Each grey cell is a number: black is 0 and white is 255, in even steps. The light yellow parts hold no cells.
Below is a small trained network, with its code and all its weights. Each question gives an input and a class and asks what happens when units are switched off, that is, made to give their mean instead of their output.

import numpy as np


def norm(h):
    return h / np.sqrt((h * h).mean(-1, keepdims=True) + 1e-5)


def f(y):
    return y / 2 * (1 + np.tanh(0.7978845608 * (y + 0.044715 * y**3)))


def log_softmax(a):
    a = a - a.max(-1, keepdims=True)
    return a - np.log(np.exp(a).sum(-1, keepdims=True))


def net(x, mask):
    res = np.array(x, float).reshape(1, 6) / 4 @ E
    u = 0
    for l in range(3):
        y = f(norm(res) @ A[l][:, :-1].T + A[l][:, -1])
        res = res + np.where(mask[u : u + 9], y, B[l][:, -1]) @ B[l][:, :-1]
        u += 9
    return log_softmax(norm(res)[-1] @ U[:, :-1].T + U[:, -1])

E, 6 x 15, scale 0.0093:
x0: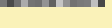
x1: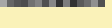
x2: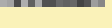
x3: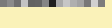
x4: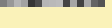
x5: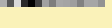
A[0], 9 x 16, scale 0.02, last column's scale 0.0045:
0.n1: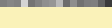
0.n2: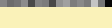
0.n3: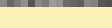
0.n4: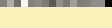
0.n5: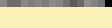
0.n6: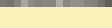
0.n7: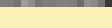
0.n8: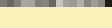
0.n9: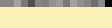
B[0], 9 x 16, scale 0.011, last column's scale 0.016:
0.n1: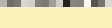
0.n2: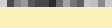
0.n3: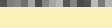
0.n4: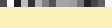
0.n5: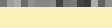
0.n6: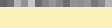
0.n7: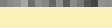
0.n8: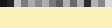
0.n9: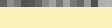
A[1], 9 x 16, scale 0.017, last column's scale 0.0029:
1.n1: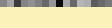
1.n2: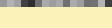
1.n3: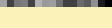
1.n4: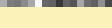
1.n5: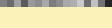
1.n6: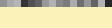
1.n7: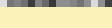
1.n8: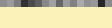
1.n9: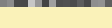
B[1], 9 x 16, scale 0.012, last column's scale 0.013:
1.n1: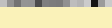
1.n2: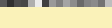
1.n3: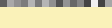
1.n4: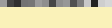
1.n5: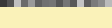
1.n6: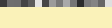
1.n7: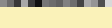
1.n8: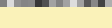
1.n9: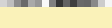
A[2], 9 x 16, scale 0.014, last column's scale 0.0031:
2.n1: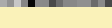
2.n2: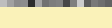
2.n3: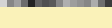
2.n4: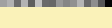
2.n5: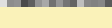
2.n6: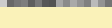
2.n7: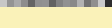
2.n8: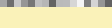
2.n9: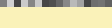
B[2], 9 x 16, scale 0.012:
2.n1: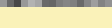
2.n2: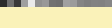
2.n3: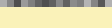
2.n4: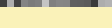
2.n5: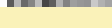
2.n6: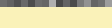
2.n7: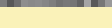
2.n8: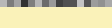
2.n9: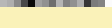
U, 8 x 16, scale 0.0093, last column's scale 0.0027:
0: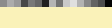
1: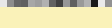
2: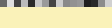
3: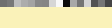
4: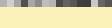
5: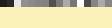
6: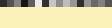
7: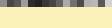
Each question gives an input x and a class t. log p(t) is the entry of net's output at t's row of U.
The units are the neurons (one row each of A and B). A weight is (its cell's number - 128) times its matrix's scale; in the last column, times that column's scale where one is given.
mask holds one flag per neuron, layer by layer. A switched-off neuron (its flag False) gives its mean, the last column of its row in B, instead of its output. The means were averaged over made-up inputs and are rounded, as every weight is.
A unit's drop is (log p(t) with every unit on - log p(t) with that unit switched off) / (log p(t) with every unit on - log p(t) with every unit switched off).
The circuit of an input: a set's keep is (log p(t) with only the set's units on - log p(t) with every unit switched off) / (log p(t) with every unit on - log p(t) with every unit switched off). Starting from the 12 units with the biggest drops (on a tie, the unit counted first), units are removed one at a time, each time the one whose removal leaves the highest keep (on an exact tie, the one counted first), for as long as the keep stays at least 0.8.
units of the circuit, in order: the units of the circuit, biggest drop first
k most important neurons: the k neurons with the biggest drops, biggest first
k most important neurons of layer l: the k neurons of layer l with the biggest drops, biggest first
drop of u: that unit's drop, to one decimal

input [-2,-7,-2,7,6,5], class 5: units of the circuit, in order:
0.n8
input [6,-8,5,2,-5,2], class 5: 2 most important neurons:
0.n8, 0.n6
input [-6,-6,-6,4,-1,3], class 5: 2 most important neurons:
0.n8, 1.n5
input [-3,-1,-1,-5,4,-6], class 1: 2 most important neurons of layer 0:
0.n4, 0.n3
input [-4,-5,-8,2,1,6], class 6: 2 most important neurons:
0.n9, 1.n6
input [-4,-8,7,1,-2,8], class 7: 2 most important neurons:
0.n2, 1.n7
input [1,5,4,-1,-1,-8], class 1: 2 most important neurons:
1.n9, 1.n4
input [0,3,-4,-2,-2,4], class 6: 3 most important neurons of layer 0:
0.n2, 0.n8, 0.n4
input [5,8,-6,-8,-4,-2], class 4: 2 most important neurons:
1.n3, 0.n5
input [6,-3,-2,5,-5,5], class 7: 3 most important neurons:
0.n2, 1.n7, 2.n3
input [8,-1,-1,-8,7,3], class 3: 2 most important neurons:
0.n1, 0.n3
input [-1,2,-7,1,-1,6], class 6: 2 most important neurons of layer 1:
1.n6, 1.n2
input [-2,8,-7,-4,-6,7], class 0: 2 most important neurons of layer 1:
1.n8, 1.n1
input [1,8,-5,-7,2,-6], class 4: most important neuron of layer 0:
0.n3
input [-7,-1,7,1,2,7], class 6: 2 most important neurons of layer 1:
1.n6, 1.n2
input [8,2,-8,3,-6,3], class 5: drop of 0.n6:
0.1
